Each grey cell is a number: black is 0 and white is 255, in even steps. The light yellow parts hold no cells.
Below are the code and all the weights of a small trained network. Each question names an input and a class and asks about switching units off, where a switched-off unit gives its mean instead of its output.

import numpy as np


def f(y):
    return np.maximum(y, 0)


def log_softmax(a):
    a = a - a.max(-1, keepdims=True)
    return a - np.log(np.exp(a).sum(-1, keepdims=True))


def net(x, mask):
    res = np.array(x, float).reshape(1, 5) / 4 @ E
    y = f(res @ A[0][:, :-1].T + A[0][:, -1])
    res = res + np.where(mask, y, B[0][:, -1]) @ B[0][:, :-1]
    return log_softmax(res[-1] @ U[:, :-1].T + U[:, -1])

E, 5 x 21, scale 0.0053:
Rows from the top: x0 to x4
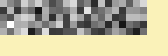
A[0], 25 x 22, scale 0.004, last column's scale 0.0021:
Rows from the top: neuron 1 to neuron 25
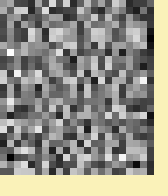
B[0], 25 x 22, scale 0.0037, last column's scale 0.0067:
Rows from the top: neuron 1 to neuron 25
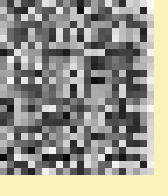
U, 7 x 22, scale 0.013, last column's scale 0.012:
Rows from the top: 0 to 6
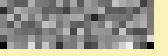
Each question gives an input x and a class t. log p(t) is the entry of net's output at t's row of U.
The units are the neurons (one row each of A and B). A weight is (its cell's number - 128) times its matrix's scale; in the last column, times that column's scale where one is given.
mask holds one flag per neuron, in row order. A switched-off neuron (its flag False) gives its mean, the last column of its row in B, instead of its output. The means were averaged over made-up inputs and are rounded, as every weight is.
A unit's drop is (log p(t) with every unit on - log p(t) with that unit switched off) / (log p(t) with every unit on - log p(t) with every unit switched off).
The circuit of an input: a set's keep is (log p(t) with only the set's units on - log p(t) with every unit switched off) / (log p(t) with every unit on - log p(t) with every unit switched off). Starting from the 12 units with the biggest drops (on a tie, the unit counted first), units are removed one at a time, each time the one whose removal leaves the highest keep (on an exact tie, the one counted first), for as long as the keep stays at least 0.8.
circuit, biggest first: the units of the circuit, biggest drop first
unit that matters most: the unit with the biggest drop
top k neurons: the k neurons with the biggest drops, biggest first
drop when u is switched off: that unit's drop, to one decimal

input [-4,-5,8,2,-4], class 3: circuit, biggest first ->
neuron 22
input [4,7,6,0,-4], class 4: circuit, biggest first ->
neuron 21; neuron 13
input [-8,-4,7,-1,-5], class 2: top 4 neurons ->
neuron 20; neuron 10; neuron 3; neuron 9
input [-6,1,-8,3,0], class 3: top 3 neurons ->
neuron 1; neuron 16; neuron 12
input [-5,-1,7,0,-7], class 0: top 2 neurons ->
neuron 5; neuron 6
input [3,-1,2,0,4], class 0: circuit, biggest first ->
neuron 2; neuron 24
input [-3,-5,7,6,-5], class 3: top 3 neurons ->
neuron 22; neuron 25; neuron 23
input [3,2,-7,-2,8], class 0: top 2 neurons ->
neuron 24; neuron 2
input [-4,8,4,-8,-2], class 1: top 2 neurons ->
neuron 23; neuron 17
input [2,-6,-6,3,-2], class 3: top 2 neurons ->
neuron 1; neuron 16
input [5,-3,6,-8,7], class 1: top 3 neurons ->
neuron 23; neuron 17; neuron 5
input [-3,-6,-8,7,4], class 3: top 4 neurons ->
neuron 1; neuron 16; neuron 23; neuron 17
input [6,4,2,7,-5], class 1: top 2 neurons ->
neuron 8; neuron 18
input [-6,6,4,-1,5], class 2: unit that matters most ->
neuron 20
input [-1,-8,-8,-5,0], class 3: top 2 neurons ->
neuron 1; neuron 16
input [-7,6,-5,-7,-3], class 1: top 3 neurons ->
neuron 23; neuron 17; neuron 12
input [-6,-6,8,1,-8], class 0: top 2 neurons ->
neuron 5; neuron 6
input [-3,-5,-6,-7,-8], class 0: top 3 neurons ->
neuron 5; neuron 6; neuron 8
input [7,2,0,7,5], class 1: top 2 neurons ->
neuron 8; neuron 18
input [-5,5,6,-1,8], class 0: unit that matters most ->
neuron 2
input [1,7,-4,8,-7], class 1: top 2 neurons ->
neuron 8; neuron 15
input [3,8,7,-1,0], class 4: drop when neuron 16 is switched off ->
0.2
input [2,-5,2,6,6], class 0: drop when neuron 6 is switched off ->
-0.1
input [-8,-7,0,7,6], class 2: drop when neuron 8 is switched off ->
-0.1
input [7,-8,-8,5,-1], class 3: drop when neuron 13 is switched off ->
0.1
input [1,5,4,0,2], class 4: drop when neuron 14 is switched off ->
0.1
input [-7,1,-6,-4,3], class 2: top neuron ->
neuron 9
